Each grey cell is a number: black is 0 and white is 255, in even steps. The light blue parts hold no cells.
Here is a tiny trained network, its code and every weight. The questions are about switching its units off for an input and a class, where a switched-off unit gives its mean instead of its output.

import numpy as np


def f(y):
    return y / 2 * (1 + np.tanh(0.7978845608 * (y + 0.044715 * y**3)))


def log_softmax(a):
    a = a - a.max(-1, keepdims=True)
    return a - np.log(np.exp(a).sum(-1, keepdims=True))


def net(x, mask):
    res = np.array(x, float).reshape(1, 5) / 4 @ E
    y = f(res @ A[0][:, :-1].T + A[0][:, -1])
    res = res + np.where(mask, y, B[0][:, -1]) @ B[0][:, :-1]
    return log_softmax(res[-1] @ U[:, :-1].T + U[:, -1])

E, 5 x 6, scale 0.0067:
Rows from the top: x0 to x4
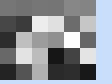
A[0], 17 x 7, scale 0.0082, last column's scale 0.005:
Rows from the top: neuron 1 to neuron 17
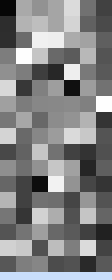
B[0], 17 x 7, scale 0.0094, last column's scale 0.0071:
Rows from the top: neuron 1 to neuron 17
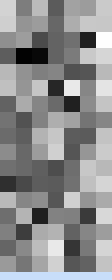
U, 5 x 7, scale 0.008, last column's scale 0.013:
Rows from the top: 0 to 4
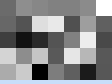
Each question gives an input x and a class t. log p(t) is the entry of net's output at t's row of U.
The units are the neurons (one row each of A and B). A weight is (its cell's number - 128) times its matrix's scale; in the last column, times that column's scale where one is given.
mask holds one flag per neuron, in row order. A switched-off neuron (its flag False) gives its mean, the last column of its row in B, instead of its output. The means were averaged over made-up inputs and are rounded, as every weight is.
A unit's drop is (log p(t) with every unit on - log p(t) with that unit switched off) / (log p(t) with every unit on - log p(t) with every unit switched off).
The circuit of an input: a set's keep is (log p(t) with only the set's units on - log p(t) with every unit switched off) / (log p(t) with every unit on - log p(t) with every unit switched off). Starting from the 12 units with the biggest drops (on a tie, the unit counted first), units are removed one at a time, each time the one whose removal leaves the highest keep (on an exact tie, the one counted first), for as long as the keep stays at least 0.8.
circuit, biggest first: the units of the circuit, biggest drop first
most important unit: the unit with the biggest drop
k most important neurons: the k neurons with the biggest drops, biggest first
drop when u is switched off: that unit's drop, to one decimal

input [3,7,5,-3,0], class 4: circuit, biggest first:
(neuron 3)
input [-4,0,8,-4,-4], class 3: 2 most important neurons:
(neuron 1; neuron 2)
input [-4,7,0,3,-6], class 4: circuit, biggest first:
(neuron 3; neuron 14)
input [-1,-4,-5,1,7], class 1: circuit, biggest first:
(neuron 17; neuron 10)
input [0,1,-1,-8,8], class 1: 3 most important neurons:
(neuron 17; neuron 10; neuron 4)
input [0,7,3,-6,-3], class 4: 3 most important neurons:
(neuron 3; neuron 14; neuron 4)
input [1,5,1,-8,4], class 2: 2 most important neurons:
(neuron 12; neuron 11)
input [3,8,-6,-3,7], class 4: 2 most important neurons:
(neuron 14; neuron 3)
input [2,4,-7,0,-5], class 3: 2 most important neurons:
(neuron 6; neuron 13)
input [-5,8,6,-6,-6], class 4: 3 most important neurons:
(neuron 3; neuron 14; neuron 6)
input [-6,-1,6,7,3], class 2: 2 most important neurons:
(neuron 4; neuron 6)
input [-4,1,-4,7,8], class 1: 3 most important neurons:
(neuron 17; neuron 10; neuron 15)
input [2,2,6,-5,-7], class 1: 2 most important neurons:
(neuron 9; neuron 16)
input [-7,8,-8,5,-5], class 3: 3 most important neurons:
(neuron 6; neuron 13; neuron 12)
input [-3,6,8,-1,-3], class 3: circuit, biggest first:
(neuron 2)
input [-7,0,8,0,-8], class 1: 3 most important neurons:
(neuron 16; neuron 9; neuron 6)
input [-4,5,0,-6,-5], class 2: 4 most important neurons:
(neuron 12; neuron 11; neuron 17; neuron 5)
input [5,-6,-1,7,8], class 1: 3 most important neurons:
(neuron 17; neuron 10; neuron 15)
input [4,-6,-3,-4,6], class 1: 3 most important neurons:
(neuron 17; neuron 3; neuron 14)
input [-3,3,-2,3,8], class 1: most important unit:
neuron 10
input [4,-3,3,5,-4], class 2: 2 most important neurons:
(neuron 4; neuron 3)
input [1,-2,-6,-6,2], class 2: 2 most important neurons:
(neuron 12; neuron 1)
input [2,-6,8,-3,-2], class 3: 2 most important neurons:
(neuron 1; neuron 2)
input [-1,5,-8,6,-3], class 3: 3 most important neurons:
(neuron 6; neuron 13; neuron 12)
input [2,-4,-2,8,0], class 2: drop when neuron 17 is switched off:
0.0
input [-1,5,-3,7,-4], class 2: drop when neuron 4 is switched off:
1.8
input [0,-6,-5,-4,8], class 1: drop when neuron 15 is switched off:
0.1
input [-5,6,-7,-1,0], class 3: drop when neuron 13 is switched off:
0.2
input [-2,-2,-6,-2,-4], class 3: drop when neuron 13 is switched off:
0.2
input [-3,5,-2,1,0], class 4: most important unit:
neuron 14
